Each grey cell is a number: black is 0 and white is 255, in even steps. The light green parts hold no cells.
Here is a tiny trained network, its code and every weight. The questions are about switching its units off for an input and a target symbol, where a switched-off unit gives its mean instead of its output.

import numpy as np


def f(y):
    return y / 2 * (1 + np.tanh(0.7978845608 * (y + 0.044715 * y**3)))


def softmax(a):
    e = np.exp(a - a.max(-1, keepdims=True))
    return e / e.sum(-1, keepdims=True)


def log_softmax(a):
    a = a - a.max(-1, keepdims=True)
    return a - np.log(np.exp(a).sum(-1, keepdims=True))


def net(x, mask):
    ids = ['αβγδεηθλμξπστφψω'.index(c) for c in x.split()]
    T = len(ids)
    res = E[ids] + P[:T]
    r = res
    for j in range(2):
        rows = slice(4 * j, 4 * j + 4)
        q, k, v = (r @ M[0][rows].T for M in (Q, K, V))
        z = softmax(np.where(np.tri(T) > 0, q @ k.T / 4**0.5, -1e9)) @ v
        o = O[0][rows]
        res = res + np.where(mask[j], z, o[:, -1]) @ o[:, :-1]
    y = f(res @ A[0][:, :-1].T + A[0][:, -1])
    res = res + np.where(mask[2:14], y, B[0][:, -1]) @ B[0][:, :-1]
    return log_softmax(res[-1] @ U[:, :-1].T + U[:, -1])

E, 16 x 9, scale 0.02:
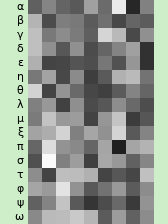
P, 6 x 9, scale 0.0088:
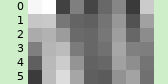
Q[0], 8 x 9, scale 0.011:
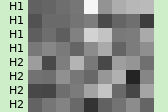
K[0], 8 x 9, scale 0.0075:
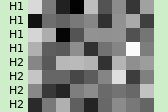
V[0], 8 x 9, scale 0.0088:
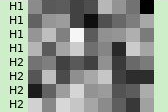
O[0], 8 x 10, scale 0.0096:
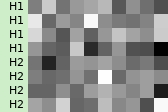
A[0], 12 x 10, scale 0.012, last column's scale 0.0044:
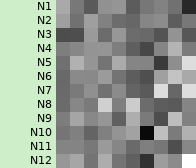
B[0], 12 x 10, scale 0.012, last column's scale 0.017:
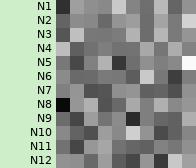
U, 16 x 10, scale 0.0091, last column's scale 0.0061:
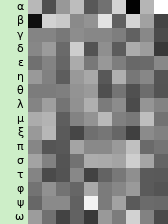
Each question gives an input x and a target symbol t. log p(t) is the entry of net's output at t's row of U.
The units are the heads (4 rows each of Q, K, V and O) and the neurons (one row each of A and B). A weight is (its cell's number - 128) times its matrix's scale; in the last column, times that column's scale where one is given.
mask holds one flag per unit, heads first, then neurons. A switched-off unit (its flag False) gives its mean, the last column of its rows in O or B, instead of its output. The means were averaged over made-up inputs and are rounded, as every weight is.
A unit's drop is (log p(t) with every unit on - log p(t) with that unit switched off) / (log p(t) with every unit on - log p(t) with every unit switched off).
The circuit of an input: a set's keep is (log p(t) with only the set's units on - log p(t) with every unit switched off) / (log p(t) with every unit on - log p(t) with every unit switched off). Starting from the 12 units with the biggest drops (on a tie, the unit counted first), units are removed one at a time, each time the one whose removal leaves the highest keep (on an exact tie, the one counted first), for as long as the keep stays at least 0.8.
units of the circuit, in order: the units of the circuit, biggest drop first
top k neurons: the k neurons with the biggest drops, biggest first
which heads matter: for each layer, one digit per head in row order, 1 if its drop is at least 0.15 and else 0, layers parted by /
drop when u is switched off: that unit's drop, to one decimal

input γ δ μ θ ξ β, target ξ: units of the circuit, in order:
N5, N7, N12
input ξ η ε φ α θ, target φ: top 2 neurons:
N2, N5
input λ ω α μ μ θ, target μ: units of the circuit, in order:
H1, N5, N9, N12
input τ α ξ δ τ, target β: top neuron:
N3
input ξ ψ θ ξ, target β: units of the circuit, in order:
H2, N2
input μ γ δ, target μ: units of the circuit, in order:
N12, N5, H1
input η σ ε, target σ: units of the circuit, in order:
H1, N5
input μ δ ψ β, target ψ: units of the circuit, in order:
H1, N1
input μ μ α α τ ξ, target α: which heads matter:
00
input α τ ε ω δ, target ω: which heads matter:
11
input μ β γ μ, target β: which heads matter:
11
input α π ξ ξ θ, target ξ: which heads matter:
01
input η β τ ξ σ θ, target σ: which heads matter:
10
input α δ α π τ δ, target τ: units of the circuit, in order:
H1
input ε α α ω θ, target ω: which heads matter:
10
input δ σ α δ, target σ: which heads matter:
10
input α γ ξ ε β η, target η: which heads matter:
01
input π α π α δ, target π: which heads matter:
11
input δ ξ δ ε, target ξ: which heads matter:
00
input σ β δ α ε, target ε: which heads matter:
11
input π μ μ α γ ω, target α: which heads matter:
00
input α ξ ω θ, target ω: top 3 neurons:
N2, N9, N1
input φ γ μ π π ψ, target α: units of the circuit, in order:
H1
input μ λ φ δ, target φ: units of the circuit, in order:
N5, H2
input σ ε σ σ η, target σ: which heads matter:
10
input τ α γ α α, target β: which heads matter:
10
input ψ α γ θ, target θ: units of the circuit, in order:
H1, H2, N1
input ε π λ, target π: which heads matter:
11
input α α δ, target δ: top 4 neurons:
N12, N1, N11, N9
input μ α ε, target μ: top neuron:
N5
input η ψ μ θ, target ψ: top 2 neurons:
N5, N1
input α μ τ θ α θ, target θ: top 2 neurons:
N5, N1
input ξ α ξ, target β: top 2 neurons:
N12, N2
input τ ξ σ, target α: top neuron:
N9
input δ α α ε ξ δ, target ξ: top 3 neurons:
N12, N7, N5
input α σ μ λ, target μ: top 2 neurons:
N5, N9
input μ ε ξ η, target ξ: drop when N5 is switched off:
0.2
